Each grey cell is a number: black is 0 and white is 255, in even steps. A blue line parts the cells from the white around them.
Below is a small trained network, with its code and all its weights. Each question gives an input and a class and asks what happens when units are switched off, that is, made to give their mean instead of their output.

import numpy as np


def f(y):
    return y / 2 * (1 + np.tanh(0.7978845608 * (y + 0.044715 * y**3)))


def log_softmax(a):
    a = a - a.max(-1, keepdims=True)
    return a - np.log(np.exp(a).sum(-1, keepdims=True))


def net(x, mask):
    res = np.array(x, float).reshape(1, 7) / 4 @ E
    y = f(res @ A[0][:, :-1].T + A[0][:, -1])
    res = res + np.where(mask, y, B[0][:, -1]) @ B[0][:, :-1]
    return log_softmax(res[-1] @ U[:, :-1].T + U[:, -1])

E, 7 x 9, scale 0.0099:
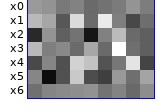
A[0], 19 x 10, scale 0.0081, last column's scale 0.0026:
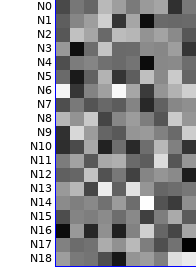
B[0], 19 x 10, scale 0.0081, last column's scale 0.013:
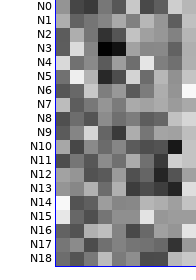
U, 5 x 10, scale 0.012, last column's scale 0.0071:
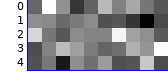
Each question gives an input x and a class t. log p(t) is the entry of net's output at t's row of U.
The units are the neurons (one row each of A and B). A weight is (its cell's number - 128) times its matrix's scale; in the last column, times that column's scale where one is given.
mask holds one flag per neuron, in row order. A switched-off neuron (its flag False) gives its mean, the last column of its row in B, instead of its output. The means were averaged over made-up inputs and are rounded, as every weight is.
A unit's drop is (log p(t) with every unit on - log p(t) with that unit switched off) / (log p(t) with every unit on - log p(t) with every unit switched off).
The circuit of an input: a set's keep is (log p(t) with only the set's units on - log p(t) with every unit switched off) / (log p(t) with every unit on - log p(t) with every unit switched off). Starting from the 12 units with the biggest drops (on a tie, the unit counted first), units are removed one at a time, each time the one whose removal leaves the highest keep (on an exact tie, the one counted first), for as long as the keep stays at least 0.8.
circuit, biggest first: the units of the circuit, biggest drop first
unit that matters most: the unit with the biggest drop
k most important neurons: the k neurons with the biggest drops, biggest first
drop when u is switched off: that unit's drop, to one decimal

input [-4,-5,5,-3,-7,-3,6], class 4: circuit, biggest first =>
(N18)
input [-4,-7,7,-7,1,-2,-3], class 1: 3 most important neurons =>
(N10; N12; N14)
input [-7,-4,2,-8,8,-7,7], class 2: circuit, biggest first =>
(N4; N15)
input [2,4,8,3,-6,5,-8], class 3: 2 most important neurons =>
(N16; N18)
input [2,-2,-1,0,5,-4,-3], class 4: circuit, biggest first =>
(N11; N0)
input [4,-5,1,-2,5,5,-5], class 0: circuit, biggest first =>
(N5; N3)
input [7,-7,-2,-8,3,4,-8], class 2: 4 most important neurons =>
(N4; N15; N13; N7)
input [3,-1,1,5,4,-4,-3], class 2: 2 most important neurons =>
(N14; N5)
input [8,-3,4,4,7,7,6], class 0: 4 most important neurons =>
(N5; N3; N18; N8)
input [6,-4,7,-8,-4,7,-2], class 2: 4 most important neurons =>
(N15; N4; N7; N1)
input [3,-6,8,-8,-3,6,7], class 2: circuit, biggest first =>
(N15; N4)
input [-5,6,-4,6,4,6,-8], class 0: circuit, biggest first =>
(N3; N5)
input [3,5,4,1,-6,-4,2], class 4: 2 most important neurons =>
(N18; N8)
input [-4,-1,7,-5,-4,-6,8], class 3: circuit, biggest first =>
(N16)
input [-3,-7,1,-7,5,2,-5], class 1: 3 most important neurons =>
(N10; N12; N14)
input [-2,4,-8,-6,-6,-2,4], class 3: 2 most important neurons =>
(N6; N14)
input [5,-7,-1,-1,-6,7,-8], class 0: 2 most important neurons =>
(N5; N3)
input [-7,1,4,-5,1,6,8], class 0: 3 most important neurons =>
(N5; N3; N14)
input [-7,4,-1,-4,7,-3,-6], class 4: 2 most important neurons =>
(N11; N0)
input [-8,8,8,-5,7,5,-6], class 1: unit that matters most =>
N13
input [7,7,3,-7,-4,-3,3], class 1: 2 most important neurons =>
(N13; N14)
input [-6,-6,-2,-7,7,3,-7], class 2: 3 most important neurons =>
(N4; N15; N13)
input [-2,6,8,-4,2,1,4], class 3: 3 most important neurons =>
(N16; N9; N10)
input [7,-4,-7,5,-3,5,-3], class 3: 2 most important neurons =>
(N6; N2)
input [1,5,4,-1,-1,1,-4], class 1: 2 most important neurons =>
(N13; N6)
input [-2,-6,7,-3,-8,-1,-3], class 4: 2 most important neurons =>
(N18; N6)
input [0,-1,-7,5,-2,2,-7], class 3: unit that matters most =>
N6
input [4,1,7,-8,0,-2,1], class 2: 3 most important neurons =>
(N15; N4; N1)
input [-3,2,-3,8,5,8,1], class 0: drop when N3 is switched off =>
0.6
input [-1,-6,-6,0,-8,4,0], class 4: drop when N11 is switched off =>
-0.1
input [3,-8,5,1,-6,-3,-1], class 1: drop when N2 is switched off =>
0.0
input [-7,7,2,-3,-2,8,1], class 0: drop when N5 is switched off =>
0.9
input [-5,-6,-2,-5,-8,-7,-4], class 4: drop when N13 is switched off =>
0.1
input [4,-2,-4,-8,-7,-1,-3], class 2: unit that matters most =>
N4
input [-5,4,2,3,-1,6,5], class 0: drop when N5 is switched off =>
0.6
